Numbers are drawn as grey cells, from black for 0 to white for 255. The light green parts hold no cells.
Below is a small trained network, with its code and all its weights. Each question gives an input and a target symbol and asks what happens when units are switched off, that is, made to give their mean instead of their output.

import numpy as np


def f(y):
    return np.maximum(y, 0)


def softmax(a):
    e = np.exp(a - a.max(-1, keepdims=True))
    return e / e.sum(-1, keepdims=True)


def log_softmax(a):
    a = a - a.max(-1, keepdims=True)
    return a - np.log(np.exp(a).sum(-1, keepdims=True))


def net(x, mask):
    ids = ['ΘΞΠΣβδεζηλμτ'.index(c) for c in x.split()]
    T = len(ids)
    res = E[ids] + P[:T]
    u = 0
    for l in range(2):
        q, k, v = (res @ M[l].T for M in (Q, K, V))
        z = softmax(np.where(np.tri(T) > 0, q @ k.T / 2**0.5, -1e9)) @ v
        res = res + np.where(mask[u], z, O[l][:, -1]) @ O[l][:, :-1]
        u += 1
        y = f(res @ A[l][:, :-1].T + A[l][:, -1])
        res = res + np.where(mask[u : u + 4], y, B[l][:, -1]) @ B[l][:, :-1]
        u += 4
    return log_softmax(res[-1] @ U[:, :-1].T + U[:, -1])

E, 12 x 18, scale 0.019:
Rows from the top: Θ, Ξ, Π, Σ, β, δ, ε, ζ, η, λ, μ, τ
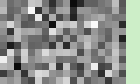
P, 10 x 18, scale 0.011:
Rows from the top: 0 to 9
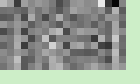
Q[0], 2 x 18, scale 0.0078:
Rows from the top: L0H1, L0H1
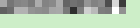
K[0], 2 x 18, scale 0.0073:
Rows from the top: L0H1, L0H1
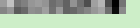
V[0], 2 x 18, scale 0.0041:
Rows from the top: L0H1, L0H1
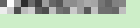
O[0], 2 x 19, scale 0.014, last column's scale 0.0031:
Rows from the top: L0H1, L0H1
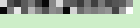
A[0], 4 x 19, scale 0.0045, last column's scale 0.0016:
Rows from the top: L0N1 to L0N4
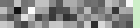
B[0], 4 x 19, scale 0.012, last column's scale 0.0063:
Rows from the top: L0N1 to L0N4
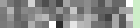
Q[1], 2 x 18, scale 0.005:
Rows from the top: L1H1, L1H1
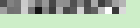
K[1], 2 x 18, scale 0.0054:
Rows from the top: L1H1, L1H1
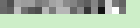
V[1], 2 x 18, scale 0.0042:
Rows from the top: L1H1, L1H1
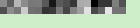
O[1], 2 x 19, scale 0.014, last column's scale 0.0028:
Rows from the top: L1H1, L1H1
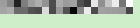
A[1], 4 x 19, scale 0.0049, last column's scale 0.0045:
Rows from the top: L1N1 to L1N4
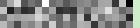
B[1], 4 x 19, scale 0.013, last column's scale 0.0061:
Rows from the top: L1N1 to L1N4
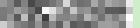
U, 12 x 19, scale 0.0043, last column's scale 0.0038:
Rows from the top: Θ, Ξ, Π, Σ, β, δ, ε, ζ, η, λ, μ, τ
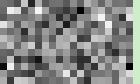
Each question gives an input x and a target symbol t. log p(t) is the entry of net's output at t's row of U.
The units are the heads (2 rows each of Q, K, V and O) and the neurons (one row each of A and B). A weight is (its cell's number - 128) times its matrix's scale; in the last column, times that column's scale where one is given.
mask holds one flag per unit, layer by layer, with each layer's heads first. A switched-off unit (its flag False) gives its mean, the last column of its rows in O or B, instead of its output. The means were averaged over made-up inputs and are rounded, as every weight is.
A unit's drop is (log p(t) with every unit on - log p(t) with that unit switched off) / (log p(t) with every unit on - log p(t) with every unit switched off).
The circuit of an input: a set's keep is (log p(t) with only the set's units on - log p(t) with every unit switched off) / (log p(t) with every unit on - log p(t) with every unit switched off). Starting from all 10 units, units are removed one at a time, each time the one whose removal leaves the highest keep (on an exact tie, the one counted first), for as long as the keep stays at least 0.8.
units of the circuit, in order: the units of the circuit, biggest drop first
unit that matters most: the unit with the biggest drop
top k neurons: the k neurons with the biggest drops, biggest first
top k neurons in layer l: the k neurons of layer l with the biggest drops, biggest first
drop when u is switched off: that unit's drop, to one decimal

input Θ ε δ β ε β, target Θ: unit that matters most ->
L1N3
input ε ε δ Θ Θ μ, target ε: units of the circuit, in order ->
L1H1, L1N2
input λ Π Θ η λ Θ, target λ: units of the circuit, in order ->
L1H1, L0H1, L1N1
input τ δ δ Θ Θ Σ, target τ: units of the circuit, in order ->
L1H1, L0N4, L0N1
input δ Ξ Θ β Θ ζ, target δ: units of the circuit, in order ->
L0H1, L1H1
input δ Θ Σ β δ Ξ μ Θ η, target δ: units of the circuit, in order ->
L1H1, L0H1
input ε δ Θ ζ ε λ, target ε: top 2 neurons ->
L1N2, L0N2
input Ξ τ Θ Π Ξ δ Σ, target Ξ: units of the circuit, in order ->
L0H1, L1N1
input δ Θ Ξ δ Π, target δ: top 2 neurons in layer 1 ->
L1N2, L1N3
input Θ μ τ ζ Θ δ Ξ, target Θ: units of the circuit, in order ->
L1N3, L0H1, L1H1
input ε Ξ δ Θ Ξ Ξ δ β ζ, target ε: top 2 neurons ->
L0N1, L0N2
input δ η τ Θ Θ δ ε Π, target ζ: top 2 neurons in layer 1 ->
L1N2, L1N1
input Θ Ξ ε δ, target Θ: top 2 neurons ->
L1N3, L0N4
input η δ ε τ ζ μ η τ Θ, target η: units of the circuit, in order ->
L1H1, L1N1, L0H1, L0N2
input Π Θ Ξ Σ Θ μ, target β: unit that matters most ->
L0N1
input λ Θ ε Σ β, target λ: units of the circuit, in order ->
L0H1, L1H1, L1N1
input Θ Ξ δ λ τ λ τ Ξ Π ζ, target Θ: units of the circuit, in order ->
L1N3, L0H1
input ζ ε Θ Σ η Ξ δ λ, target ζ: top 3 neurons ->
L0N4, L0N1, L1N1
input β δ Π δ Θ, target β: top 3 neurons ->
L1N1, L0N1, L0N3
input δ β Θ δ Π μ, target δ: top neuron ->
L1N2
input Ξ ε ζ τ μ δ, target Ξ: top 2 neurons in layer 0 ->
L0N3, L0N4
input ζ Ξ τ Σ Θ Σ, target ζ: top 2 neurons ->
L0N4, L0N1
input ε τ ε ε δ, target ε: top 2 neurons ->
L1N2, L0N2
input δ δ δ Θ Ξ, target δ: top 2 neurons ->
L1N3, L0N2
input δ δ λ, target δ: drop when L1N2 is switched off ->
0.1
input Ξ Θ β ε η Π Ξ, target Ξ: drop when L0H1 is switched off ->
0.4
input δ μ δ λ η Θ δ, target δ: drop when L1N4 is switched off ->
0.0
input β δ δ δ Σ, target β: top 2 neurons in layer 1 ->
L1N1, L1N3
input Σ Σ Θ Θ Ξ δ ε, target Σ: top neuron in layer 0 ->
L0N2
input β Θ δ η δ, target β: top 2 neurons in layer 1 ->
L1N1, L1N3
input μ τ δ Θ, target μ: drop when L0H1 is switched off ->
1.4
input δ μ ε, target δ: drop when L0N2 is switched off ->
-0.1
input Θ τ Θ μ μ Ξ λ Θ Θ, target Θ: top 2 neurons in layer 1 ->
L1N3, L1N4
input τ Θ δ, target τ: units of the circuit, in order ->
L1H1
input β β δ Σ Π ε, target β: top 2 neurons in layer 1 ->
L1N1, L1N3
